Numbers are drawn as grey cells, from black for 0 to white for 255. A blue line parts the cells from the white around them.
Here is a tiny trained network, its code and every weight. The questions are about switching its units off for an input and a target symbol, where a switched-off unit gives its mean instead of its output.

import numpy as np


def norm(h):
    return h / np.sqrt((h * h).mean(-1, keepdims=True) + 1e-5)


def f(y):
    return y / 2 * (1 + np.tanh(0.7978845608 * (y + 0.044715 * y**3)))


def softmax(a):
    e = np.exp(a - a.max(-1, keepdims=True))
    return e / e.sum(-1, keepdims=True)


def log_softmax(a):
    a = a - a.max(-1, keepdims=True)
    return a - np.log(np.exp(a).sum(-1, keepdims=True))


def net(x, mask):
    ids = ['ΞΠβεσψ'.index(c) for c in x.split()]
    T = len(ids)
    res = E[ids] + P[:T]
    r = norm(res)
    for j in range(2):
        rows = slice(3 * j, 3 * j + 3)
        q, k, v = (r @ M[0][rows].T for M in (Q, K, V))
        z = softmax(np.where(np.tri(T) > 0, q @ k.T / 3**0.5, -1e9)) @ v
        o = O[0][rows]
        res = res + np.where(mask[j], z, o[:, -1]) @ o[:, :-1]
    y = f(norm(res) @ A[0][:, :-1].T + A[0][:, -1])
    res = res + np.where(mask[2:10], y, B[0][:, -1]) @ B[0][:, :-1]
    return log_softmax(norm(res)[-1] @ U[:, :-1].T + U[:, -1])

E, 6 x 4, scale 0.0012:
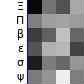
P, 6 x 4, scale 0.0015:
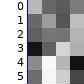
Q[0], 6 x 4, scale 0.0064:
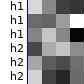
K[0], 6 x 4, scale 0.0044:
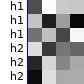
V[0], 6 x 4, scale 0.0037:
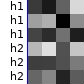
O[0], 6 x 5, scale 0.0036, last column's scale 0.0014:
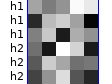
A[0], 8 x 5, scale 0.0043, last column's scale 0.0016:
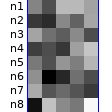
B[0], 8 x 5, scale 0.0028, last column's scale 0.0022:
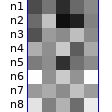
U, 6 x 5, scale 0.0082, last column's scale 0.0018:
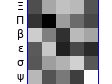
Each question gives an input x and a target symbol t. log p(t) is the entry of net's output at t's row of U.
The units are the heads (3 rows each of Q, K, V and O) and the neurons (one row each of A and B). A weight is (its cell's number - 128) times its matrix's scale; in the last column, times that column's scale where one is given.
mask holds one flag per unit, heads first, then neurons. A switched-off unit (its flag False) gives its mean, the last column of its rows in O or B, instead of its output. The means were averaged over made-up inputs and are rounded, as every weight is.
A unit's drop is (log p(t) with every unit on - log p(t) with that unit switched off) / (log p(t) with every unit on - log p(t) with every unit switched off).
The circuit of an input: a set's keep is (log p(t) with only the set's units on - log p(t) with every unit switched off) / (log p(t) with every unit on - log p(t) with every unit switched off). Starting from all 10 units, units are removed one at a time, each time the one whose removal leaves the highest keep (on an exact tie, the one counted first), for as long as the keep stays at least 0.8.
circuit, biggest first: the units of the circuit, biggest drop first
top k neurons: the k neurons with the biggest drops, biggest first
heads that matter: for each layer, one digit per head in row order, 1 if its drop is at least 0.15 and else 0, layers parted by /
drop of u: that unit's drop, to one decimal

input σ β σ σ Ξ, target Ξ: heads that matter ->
11
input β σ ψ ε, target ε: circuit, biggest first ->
[h2]
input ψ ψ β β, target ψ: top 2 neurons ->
[n4 n6]
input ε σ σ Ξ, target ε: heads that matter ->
00
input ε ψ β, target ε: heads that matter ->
10
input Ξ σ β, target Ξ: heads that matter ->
11
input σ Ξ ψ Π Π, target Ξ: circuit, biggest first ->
[h1 h2]
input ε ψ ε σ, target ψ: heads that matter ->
00
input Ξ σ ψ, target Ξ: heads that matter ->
01
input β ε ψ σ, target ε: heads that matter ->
01
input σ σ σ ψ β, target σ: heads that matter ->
10
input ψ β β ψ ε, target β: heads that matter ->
11
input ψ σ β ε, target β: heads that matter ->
01
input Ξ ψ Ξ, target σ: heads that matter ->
10
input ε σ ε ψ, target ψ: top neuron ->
[n8]
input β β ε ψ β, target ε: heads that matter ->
01
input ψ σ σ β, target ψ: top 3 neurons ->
[n4 n6 n2]
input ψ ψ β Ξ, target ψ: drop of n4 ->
0.2
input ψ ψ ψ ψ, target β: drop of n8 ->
0.1
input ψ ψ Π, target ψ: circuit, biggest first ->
[h1]
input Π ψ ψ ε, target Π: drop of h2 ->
0.5
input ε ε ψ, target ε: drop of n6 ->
0.1
